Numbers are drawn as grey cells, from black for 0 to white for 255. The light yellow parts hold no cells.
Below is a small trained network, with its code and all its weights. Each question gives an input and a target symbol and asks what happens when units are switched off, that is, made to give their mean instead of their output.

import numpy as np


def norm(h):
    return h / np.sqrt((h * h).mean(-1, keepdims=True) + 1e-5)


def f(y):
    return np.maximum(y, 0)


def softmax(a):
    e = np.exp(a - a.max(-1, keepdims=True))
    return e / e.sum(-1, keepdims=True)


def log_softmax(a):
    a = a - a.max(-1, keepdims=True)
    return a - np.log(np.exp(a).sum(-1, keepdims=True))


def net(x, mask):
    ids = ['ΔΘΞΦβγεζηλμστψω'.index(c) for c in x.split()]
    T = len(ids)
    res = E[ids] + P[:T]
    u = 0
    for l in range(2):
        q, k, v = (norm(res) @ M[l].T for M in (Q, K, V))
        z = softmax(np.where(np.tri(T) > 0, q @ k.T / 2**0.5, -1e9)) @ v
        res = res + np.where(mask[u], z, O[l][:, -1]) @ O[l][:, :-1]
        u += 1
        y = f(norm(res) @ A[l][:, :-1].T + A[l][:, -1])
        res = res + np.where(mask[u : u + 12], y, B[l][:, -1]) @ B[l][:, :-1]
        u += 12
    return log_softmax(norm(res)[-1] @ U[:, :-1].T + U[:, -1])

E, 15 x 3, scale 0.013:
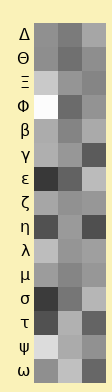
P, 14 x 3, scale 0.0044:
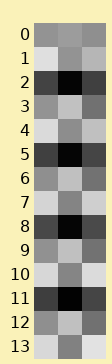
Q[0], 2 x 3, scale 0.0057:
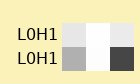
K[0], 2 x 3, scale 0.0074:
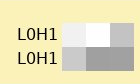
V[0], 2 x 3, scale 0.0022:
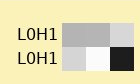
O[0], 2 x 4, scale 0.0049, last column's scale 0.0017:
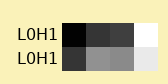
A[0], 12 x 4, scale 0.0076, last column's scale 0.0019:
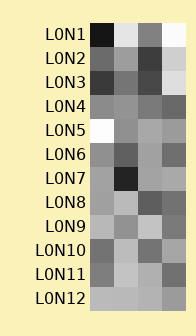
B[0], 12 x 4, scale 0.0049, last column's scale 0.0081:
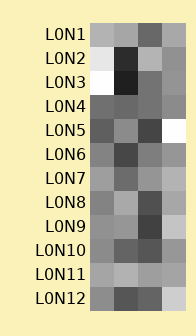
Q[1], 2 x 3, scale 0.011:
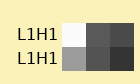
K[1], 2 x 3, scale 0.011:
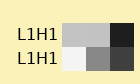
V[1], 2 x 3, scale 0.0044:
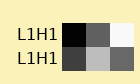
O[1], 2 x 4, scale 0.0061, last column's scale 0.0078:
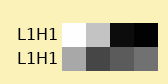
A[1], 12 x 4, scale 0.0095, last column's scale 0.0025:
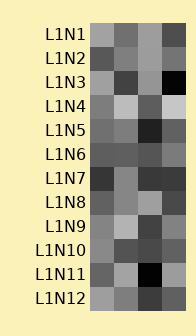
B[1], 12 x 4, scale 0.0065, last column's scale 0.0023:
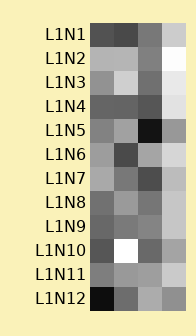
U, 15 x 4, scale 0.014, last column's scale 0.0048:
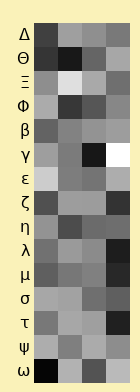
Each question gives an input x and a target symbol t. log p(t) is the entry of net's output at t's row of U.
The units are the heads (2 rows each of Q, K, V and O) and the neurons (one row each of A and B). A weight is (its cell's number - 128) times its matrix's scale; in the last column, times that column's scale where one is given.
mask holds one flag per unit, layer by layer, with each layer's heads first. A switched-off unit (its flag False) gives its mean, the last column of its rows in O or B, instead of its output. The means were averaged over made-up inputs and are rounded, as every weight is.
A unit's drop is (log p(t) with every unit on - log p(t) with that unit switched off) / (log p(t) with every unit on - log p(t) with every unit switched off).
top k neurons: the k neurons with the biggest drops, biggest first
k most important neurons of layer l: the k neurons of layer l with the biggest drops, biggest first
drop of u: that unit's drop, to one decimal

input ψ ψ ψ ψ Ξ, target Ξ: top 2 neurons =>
L1N3, L0N5
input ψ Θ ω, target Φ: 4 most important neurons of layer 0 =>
L0N2, L0N3, L0N5, L0N1
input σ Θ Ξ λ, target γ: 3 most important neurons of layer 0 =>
L0N5, L0N9, L0N12
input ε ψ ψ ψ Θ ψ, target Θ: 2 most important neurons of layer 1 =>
L1N6, L1N10
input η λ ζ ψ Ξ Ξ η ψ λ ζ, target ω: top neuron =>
L0N3
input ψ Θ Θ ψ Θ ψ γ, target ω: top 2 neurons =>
L1N10, L0N8
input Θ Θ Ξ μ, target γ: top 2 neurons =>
L1N7, L0N12
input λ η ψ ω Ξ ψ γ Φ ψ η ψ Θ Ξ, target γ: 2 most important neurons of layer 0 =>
L0N5, L0N8
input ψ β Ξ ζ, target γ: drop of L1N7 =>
0.6
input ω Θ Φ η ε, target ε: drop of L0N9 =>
0.0
